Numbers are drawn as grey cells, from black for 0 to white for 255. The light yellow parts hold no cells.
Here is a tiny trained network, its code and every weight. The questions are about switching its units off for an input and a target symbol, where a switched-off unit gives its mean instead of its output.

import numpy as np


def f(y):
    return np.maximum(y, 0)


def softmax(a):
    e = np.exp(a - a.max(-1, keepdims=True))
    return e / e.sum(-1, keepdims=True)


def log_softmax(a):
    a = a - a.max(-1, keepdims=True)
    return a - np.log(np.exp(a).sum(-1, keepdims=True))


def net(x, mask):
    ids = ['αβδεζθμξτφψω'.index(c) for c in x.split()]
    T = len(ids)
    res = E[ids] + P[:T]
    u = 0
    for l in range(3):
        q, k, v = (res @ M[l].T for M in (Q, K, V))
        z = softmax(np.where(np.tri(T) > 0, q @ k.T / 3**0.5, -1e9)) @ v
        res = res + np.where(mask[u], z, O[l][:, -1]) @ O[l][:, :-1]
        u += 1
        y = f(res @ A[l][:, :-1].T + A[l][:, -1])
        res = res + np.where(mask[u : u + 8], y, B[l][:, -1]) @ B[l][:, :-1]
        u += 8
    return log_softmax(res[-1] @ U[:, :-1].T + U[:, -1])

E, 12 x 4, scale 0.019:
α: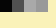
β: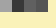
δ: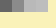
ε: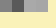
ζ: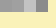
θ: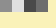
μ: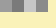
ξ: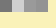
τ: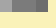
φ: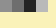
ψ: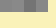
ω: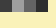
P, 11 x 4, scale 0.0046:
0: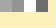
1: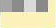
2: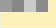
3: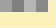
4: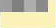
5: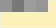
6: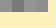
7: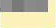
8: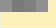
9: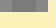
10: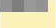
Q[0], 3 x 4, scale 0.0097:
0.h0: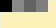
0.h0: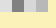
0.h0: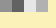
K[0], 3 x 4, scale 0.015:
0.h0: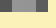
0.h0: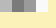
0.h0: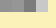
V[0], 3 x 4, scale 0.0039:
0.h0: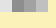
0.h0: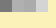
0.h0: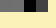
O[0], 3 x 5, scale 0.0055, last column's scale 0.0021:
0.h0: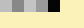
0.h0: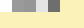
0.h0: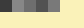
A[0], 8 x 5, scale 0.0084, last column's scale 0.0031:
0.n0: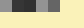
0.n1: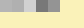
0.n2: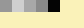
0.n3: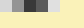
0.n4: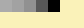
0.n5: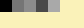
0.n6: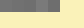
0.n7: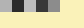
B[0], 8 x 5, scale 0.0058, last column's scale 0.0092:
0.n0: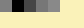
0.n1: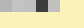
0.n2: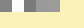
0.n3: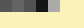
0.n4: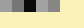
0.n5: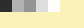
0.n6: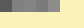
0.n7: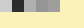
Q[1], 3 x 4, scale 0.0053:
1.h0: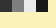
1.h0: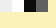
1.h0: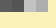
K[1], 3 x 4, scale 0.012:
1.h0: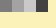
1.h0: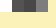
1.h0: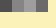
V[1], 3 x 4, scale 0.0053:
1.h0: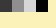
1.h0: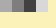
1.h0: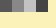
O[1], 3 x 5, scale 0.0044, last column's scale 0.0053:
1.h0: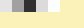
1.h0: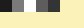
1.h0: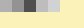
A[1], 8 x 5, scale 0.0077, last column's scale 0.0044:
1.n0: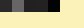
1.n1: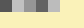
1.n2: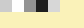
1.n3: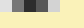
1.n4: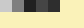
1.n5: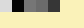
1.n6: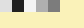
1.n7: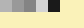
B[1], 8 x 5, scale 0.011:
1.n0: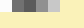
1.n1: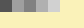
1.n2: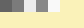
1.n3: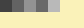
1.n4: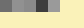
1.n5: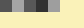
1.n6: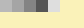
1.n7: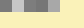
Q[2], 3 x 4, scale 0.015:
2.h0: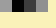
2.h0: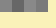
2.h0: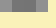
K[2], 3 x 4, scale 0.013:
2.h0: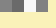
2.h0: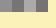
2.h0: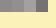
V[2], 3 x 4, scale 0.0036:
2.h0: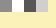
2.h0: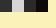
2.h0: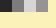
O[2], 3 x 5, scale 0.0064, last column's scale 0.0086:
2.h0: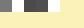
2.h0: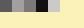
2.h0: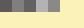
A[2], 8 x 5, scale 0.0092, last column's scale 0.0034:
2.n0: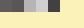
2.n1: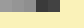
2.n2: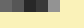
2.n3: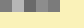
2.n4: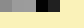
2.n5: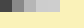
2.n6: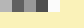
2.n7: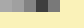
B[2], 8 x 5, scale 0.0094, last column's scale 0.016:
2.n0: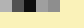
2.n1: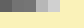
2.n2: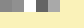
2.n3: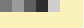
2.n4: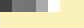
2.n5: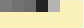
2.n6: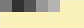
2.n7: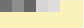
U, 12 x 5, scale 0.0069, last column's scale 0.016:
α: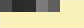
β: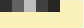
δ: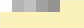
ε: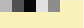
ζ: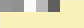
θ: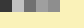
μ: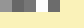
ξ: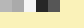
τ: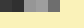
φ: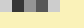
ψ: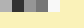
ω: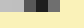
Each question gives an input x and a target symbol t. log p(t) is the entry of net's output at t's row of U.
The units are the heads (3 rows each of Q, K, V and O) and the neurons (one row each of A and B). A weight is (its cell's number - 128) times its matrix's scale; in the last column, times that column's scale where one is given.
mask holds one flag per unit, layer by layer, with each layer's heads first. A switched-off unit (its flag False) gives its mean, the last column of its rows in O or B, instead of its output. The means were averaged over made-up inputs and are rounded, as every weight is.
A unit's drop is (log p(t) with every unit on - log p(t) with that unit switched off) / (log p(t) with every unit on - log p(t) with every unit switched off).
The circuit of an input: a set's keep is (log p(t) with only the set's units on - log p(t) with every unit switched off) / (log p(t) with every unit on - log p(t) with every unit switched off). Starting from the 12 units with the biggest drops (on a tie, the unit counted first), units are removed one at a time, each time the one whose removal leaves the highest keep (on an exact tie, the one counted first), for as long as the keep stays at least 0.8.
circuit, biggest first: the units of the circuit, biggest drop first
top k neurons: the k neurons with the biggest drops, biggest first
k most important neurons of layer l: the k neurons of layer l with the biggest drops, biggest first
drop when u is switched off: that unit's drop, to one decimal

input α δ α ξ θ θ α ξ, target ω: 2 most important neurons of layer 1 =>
[1.n2, 1.n6]
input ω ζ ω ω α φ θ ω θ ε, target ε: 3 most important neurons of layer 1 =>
[1.n2, 1.n6, 1.n1]
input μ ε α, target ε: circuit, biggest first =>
[2.n0, 2.h0]
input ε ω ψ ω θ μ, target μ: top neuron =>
[2.n7]
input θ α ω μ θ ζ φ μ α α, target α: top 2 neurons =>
[2.n0, 2.n5]
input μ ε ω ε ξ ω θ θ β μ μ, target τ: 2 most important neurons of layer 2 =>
[2.n4, 2.n6]
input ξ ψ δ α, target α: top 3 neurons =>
[2.n5, 1.n0, 2.n0]
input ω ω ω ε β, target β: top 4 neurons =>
[2.n2, 1.n5, 1.n3, 1.n0]
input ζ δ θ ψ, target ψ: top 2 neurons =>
[1.n2, 0.n5]
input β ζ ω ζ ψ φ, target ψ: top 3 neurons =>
[2.n2, 0.n5, 0.n0]
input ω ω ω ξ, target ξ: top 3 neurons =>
[2.n5, 1.n2, 1.n6]
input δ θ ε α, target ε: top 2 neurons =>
[2.n0, 1.n2]
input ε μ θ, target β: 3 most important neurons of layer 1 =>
[1.n2, 1.n0, 1.n3]
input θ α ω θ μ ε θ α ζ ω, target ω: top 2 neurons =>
[2.n4, 2.n7]
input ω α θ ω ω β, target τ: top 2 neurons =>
[2.n2, 2.n4]
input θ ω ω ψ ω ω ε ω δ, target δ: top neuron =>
[1.n5]
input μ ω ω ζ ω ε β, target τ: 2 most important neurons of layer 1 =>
[1.n5, 1.n4]
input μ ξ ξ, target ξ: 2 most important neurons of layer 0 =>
[0.n5, 0.n1]
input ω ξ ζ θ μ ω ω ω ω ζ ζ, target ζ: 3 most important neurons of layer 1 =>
[1.n2, 1.n5, 1.n4]
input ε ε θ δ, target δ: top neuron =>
[1.n2]
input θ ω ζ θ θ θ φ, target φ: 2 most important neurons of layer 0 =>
[0.n5, 0.n0]
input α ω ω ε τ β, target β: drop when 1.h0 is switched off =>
0.1
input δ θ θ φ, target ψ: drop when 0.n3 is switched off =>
0.0
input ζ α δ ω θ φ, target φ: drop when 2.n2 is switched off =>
0.3
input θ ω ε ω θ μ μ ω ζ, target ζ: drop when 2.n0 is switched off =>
0.1
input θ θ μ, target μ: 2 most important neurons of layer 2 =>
[2.n6, 2.n7]
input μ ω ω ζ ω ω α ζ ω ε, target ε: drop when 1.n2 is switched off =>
0.4
